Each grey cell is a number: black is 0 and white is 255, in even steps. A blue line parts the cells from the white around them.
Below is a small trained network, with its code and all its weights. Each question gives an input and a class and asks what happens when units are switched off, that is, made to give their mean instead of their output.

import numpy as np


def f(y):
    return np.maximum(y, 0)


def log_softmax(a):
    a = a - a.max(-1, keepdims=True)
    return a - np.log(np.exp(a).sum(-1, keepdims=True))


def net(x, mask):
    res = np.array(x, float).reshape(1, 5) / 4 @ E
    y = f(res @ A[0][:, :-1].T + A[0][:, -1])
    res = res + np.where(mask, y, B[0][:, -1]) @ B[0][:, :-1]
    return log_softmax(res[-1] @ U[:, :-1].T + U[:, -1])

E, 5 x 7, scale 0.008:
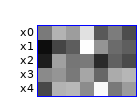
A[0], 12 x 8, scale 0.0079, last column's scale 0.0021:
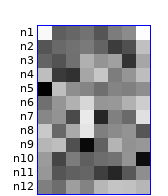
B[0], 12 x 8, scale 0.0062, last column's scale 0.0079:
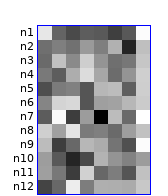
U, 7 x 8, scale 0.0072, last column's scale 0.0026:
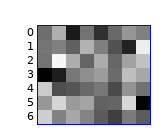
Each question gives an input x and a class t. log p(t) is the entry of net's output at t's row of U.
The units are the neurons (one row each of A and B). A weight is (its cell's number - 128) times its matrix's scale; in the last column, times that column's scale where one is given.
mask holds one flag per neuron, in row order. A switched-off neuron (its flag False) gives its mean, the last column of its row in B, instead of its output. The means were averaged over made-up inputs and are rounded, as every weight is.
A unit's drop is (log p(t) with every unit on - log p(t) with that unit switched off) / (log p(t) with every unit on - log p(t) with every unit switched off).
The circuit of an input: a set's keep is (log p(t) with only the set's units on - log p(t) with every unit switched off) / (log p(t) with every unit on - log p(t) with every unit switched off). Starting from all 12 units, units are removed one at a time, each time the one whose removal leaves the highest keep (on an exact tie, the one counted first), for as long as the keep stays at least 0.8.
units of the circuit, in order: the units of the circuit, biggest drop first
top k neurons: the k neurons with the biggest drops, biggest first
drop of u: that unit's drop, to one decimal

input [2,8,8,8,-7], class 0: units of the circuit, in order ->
(n7)
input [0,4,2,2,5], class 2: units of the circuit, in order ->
(n6; n9)
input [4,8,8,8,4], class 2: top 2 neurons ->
(n6; n5)
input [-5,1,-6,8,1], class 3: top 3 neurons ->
(n12; n7; n4)
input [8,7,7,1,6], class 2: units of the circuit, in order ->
(n6; n9)
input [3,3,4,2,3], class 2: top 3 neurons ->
(n6; n9; n1)
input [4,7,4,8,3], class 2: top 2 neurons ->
(n6; n5)
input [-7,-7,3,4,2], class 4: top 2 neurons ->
(n9; n7)
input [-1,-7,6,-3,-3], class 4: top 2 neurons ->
(n7; n9)
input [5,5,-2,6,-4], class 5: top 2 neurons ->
(n8; n6)
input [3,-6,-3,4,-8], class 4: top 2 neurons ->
(n1; n9)
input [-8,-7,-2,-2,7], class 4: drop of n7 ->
0.2
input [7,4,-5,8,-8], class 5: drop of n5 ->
0.0
